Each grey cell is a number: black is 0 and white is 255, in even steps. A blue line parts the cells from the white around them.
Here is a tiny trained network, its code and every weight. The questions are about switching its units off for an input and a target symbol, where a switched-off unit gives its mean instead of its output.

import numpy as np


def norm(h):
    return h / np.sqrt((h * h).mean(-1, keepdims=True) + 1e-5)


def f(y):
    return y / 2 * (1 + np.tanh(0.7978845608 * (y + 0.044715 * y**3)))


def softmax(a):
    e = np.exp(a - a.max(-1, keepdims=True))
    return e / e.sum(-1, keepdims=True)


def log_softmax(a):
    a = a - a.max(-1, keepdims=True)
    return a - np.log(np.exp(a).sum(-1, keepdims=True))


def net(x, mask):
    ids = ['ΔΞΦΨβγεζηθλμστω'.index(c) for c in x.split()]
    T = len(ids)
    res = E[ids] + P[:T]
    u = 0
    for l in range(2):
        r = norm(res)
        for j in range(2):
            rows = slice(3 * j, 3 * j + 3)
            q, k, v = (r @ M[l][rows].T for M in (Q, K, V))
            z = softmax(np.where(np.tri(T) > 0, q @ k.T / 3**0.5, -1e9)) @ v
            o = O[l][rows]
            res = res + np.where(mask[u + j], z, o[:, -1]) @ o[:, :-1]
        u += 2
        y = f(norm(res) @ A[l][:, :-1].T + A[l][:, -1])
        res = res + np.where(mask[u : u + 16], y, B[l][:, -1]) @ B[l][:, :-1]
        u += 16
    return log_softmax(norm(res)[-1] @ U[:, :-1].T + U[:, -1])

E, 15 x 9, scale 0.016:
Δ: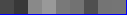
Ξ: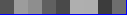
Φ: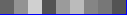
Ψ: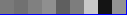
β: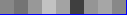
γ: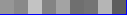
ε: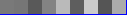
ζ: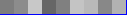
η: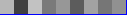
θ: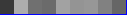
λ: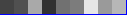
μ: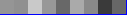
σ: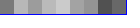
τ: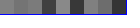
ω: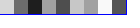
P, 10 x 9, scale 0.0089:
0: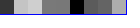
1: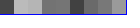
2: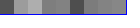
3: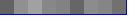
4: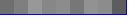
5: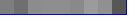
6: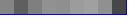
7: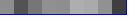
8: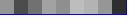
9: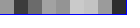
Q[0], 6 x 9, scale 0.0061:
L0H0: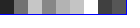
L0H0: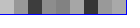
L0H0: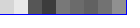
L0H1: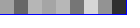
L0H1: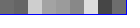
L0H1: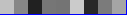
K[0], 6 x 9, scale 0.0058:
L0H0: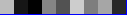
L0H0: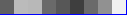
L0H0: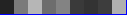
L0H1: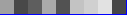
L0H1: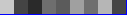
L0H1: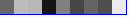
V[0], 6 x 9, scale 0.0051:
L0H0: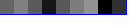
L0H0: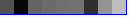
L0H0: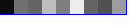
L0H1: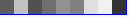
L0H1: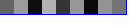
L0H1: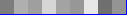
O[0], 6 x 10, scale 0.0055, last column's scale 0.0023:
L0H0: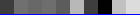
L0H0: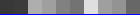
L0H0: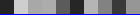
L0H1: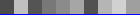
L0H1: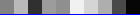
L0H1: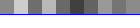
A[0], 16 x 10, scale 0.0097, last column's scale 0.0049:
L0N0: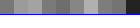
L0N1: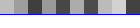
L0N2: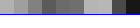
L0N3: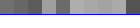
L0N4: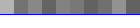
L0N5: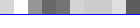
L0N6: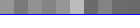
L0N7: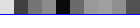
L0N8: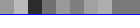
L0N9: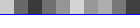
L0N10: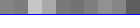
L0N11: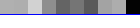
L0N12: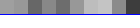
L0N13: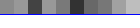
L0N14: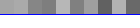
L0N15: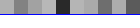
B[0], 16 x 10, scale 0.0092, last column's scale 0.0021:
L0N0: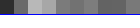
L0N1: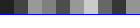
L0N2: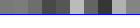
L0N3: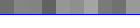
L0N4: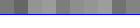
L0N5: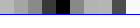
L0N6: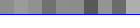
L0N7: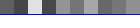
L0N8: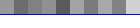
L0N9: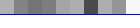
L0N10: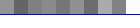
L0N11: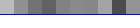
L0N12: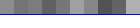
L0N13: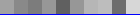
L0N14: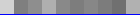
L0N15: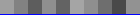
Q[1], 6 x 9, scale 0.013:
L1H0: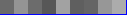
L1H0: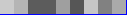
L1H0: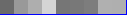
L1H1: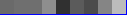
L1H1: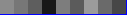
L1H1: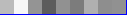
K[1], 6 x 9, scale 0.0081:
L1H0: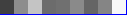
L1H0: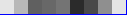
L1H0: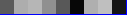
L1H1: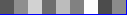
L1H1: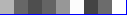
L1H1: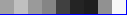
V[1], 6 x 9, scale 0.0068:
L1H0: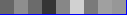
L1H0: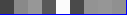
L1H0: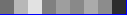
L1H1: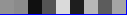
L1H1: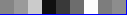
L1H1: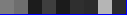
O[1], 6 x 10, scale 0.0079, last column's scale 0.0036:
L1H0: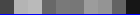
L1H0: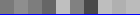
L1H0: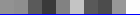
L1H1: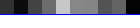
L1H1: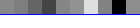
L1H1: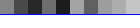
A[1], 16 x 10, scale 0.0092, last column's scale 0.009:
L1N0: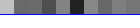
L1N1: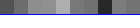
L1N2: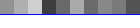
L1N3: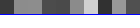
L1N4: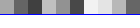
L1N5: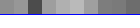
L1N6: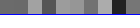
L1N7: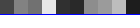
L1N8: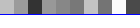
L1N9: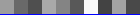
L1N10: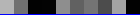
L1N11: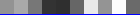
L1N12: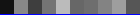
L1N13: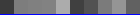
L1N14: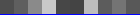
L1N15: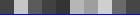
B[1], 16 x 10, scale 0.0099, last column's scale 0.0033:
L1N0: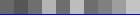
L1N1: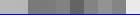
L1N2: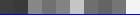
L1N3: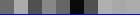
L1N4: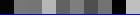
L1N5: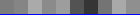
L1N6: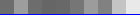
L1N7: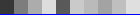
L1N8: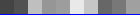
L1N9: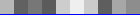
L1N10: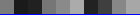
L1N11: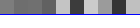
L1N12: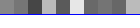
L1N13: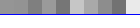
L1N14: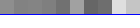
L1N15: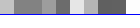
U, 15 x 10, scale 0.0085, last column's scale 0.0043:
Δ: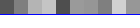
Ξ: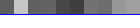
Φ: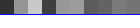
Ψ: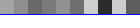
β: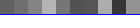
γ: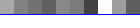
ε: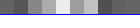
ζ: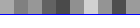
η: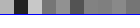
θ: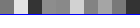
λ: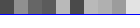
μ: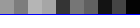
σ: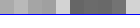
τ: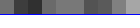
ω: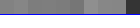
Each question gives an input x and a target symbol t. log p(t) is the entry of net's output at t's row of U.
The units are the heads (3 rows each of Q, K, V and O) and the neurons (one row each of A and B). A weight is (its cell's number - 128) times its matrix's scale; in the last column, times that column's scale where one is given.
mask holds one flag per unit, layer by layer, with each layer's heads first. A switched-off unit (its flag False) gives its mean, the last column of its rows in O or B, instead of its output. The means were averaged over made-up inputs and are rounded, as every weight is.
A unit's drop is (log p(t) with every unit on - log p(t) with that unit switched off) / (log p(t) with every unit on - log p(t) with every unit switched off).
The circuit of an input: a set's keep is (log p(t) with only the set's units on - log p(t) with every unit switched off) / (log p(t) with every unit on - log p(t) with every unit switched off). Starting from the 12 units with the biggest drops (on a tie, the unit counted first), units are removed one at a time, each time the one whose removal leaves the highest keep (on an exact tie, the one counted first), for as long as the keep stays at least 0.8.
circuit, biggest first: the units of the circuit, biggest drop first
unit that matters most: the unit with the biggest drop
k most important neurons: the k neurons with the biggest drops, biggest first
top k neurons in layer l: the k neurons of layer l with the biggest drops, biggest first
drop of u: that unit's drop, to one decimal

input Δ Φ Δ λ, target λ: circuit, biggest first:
(L1N3, L1N11)
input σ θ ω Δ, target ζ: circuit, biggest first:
(L1H1, L0N7)
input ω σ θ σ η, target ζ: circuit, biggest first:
(L0N5, L0H1)
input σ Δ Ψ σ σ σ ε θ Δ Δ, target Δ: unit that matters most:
L1N7
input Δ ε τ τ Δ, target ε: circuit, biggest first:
(L1H1, L0H0)
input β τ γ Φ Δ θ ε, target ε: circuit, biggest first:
(L1N9, L1N4)
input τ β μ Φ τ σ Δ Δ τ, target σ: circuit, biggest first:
(L1H1, L0H0)
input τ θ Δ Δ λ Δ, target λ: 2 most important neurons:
(L1N6, L1N15)
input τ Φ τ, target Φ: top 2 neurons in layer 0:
(L0N5, L0N4)
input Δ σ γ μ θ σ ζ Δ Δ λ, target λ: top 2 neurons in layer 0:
(L0N5, L0N0)
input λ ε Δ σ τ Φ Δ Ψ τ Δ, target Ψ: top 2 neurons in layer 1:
(L1N6, L1N1)
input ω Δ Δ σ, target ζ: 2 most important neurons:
(L0N5, L1N11)
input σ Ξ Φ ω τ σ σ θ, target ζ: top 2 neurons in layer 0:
(L0N5, L0N8)
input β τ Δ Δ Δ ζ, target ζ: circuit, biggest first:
(L0N5)
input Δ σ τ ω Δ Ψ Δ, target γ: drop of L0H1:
1.6
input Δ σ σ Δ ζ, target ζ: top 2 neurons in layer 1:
(L1N11, L1N15)
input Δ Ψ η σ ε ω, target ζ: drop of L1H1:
0.2
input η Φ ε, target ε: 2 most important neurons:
(L1N9, L1N4)
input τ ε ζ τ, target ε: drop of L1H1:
0.8
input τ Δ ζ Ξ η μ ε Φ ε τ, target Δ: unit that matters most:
L0H1
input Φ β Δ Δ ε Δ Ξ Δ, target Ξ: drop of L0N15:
0.2
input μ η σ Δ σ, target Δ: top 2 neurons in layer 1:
(L1N8, L1N7)
